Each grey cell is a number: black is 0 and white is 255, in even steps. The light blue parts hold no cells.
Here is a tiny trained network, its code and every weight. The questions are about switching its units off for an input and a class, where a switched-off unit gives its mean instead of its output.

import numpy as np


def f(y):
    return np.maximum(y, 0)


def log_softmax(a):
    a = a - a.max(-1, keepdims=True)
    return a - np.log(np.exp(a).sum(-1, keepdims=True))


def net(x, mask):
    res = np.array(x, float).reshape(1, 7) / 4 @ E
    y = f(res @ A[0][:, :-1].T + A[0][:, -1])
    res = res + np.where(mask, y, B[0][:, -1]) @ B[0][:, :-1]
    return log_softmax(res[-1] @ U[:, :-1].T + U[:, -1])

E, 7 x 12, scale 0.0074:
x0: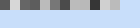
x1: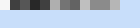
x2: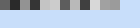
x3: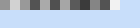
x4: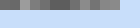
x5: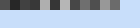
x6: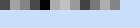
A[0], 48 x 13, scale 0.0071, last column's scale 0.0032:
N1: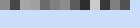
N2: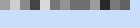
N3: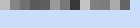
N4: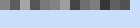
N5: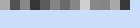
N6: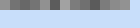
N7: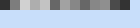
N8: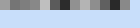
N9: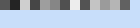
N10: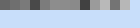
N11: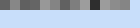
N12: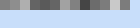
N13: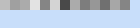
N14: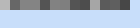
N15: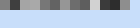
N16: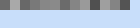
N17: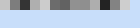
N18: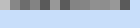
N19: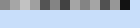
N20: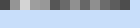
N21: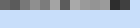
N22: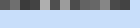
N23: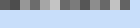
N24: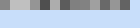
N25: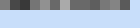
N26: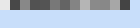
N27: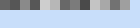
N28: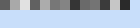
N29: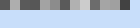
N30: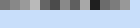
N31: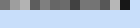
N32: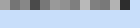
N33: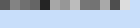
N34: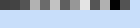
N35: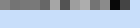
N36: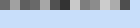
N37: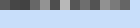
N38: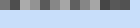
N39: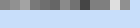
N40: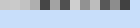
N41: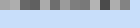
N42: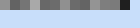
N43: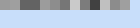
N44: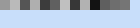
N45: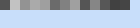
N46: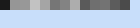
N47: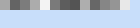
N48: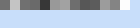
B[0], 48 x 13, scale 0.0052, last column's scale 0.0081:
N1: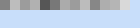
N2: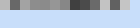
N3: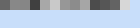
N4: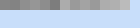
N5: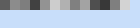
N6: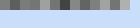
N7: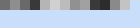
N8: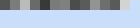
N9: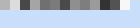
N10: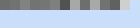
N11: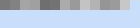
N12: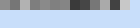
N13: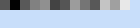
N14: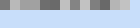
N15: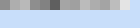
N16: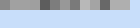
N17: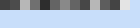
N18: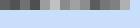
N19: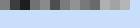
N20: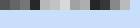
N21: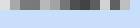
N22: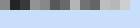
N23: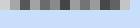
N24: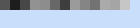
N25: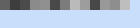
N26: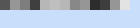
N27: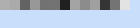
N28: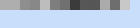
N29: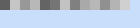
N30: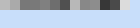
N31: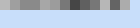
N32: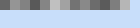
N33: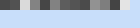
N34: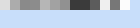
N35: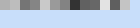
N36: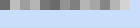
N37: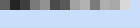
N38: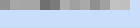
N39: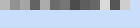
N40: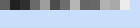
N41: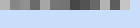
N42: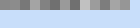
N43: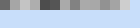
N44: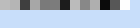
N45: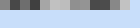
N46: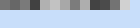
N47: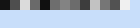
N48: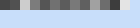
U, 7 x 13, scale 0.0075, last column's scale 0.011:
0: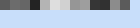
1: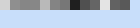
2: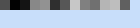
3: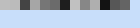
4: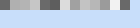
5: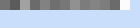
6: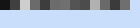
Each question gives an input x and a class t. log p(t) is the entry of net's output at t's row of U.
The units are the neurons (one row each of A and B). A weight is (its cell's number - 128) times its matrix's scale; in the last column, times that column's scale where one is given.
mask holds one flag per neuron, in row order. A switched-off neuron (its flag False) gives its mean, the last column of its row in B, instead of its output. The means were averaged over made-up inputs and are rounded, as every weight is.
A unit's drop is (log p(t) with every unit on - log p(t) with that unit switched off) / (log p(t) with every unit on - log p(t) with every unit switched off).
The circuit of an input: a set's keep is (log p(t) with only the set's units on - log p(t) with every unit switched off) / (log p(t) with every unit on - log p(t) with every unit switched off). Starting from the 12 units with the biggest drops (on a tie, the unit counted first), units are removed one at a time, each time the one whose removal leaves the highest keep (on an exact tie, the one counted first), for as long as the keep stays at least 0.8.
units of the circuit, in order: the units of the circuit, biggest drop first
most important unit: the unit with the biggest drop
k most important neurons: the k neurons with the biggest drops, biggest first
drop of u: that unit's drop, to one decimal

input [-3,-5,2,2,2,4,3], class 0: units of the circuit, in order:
(N7, N20)
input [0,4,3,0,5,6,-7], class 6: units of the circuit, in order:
(N47)
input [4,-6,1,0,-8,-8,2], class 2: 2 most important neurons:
(N13, N40)
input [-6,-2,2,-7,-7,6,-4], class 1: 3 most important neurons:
(N34, N21, N35)
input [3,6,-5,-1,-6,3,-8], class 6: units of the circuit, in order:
(N47, N17)
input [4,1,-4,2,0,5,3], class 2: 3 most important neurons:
(N37, N22, N9)
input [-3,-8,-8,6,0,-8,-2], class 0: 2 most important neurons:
(N20, N45)
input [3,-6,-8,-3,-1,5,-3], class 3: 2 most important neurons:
(N44, N30)
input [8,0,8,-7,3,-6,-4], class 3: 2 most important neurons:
(N9, N27)
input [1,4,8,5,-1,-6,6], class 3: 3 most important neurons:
(N9, N23, N27)
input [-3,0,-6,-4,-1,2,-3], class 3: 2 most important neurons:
(N44, N30)
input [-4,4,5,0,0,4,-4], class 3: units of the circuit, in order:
(N27, N9)
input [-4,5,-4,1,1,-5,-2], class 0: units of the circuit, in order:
(N26, N3)
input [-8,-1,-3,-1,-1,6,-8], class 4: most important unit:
N15
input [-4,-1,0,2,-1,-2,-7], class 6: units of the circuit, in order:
(N17, N47)
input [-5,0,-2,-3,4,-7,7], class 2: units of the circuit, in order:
(N40, N24)
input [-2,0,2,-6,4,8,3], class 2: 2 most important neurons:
(N37, N22)
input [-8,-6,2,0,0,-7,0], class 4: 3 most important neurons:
(N15, N1, N38)
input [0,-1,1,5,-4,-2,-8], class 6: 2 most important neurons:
(N47, N17)
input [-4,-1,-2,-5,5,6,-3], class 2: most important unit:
N37
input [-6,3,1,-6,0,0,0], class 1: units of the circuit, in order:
(N34, N35)
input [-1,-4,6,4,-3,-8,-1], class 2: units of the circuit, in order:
(N13, N40)
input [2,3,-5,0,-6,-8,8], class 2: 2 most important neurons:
(N40, N24)
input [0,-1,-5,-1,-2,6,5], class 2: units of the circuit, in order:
(N37, N22)
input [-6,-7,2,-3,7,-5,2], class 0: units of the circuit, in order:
(N20, N7)
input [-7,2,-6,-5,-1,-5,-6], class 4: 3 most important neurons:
(N15, N38, N14)
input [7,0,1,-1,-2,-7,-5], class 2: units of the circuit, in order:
(N13)
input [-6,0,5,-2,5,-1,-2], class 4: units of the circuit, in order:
(N15, N1)
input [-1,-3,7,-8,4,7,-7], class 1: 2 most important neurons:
(N34, N21)
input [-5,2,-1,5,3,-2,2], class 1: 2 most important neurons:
(N39, N12)
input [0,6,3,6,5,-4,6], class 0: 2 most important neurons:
(N26, N5)
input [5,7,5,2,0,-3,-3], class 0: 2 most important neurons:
(N26, N5)
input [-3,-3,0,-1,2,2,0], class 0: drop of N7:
0.3
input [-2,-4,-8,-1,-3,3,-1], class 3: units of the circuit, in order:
(N44)
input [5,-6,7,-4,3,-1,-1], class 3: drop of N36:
0.1
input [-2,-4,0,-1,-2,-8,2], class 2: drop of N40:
0.0
